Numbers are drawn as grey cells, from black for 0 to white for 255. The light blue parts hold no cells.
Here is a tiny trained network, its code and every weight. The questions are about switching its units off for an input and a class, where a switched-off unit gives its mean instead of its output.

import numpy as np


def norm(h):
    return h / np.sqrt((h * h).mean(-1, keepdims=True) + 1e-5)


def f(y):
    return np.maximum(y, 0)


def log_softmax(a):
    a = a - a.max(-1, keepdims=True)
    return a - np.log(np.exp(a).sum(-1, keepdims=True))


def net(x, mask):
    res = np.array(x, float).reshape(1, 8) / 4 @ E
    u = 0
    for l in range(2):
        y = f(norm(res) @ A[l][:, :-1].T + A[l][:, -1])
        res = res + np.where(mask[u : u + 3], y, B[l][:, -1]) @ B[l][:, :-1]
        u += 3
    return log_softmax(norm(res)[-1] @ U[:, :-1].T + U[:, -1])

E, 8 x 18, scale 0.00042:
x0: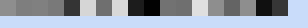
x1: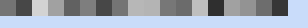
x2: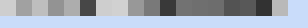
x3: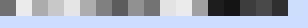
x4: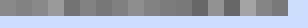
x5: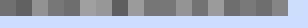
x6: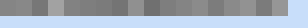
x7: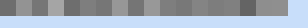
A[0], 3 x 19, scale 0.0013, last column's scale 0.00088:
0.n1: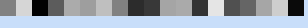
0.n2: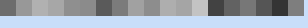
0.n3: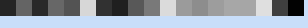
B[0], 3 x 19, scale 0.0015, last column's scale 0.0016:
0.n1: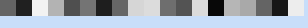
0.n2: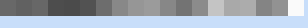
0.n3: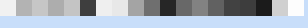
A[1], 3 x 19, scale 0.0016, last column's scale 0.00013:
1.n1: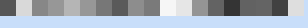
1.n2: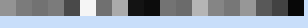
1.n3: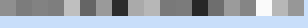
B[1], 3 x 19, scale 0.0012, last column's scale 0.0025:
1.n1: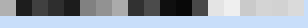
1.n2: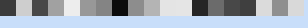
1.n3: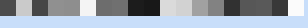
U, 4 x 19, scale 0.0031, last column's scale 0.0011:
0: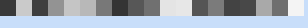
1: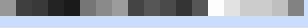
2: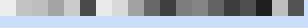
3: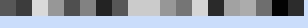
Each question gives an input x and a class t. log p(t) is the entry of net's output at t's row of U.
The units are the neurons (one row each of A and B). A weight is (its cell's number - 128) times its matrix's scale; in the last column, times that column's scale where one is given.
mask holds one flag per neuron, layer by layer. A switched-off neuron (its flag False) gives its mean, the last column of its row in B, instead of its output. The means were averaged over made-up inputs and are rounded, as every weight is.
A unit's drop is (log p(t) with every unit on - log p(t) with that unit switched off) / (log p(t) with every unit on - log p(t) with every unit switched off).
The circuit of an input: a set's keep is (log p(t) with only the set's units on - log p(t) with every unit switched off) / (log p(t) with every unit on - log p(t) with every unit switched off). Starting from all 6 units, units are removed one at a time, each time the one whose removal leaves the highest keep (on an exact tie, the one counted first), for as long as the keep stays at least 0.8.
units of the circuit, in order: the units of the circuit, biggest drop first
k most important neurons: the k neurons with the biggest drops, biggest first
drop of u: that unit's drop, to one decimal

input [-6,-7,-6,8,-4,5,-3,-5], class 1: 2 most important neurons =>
[1.n1, 1.n2]
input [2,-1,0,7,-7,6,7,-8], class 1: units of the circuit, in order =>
[1.n1]
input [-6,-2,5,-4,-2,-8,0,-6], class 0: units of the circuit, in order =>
[1.n3, 0.n3]
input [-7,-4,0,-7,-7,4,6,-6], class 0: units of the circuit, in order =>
[1.n3, 1.n1]
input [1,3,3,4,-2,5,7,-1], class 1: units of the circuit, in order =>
[0.n3, 1.n1]
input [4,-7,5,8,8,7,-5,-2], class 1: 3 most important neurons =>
[1.n1, 0.n3, 1.n3]
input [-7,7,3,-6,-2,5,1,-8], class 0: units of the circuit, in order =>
[1.n3, 0.n1, 1.n1]
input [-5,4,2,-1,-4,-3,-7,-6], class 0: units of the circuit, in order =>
[1.n3, 0.n1]
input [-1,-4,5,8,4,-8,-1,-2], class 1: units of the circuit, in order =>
[1.n1, 0.n3]
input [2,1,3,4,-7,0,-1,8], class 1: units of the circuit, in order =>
[0.n3, 1.n1]
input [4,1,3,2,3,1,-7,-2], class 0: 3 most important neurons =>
[1.n2, 0.n3, 0.n1]
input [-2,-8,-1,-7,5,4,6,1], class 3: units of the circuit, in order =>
[0.n1, 1.n1]
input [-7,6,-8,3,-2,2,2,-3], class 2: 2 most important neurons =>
[0.n3, 1.n2]
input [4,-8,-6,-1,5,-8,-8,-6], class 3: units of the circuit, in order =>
[0.n1]
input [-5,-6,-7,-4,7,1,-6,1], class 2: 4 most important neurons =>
[0.n3, 1.n2, 1.n1, 0.n1]
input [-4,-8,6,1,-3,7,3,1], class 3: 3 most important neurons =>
[0.n1, 0.n3, 1.n2]
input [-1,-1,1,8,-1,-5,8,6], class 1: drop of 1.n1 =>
0.7
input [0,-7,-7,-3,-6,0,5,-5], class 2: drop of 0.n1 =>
-0.1
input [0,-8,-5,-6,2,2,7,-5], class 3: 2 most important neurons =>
[0.n1, 1.n1]
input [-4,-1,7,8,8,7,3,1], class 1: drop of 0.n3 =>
0.4
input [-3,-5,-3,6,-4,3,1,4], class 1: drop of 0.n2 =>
0.0
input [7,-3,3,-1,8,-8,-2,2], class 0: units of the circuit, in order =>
[1.n2]
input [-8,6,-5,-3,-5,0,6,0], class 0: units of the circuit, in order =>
[1.n3, 0.n1]
